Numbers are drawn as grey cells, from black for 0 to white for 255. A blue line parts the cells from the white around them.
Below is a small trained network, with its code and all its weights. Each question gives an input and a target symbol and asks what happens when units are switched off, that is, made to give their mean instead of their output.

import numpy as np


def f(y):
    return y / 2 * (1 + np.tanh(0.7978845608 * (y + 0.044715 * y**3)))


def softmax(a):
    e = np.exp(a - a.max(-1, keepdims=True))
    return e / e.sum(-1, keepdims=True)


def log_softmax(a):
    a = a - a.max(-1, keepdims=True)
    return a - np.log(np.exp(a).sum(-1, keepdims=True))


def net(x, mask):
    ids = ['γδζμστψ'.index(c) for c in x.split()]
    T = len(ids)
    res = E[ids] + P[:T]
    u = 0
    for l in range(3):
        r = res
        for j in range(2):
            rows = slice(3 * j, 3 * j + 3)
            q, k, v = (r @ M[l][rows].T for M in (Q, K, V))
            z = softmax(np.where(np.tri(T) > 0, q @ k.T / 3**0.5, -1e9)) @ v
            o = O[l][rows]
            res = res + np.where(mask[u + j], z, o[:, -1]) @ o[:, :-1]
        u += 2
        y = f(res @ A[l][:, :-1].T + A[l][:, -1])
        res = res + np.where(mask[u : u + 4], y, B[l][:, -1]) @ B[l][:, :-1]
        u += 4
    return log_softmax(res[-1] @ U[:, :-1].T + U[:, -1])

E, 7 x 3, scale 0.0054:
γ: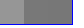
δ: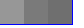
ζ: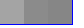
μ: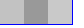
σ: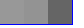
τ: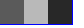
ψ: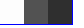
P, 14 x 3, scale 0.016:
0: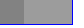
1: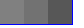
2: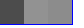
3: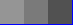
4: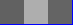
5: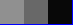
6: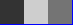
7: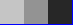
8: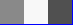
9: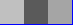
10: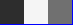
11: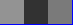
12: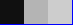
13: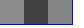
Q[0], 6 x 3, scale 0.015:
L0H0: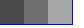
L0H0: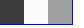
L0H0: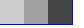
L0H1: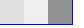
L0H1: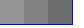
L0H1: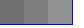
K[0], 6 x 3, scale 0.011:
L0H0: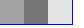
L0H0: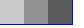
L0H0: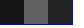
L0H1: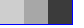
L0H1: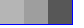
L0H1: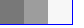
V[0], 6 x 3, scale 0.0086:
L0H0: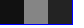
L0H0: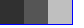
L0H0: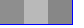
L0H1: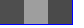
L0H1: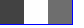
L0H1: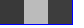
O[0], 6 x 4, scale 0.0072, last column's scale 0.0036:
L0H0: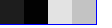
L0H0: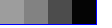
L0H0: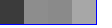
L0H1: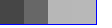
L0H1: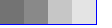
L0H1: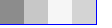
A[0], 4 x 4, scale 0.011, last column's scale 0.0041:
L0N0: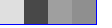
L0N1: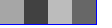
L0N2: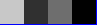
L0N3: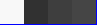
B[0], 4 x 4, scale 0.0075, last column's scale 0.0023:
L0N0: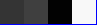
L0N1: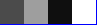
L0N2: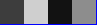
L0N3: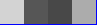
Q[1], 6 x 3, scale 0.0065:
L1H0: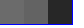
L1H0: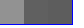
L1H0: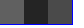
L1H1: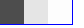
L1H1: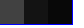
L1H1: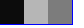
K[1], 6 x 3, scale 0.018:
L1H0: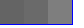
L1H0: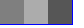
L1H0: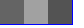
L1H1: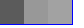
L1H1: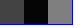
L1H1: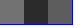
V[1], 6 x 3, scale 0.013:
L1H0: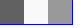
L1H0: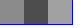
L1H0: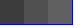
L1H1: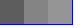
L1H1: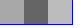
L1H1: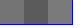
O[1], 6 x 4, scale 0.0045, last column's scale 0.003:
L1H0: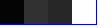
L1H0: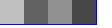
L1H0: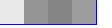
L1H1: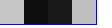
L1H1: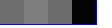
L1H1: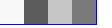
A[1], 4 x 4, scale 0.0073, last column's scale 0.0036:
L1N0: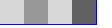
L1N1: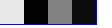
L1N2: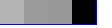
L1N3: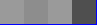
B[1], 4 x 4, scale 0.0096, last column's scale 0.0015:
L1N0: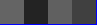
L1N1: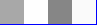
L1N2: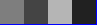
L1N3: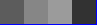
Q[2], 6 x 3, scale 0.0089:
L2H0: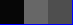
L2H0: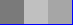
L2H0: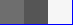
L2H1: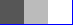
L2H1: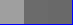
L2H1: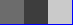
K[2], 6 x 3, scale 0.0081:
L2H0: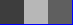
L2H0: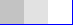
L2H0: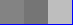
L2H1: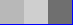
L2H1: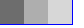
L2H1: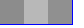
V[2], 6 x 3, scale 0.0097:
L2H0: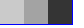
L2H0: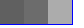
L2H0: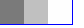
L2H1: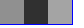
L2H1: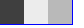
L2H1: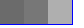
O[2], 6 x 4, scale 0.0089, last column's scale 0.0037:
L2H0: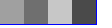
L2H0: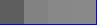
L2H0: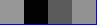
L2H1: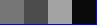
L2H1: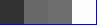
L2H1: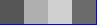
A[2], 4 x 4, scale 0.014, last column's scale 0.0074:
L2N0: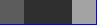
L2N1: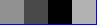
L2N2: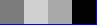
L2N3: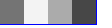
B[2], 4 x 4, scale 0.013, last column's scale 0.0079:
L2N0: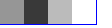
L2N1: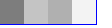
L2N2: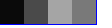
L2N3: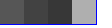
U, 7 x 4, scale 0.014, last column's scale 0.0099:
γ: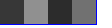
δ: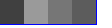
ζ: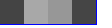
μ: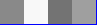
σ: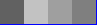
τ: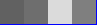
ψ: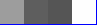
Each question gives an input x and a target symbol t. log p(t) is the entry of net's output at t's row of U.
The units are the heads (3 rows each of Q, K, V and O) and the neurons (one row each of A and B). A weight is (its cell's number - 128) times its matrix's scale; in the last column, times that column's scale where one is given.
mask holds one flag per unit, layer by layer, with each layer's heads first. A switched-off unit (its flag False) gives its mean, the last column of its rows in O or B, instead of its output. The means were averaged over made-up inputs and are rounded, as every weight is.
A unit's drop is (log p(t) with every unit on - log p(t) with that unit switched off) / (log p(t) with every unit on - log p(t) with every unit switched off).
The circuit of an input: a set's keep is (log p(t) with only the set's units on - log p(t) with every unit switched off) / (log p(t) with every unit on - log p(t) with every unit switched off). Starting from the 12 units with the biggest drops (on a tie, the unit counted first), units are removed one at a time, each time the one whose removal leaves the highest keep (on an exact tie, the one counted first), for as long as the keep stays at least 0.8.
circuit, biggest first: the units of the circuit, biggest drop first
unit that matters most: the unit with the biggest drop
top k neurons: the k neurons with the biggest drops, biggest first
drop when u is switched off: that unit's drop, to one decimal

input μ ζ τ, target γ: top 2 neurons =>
(L2N3 L2N1)
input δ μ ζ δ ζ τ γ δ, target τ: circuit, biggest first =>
(L0H0 L2N0)
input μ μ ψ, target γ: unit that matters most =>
L0H0
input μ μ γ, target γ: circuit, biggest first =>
(L0H0 L2N3 L1H0 L2H0)
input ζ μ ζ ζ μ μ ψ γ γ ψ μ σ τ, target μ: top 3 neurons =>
(L0N0 L0N1 L0N3)
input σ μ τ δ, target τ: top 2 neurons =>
(L2N0 L0N0)
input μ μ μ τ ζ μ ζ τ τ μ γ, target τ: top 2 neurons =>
(L0N1 L2N0)
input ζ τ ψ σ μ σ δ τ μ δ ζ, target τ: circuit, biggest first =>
(L2H0 L2N0 L0H1 L0H0)
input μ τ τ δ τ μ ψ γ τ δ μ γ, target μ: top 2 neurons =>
(L0N1 L0N0)
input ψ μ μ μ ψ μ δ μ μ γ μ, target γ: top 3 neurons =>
(L2N3 L2N0 L2N1)
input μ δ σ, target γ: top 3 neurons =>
(L2N3 L2N1 L2N0)
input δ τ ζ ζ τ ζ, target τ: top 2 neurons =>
(L0N0 L2N0)
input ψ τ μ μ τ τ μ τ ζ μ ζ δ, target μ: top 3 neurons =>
(L0N1 L0N0 L1N1)
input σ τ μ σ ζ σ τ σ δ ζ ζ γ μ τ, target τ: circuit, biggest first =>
(L2N0)
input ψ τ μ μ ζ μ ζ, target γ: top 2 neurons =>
(L2N1 L2N0)
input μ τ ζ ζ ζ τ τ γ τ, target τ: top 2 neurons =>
(L0N1 L2N0)
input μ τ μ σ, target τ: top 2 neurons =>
(L2N0 L0N0)
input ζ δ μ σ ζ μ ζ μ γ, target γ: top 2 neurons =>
(L2N3 L2N0)
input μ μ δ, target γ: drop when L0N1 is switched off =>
-0.1
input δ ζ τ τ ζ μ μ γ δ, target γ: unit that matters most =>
L1H1
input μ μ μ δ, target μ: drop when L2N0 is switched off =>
0.1
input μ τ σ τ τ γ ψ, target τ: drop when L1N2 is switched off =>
0.0
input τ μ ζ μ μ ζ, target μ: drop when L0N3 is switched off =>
0.2
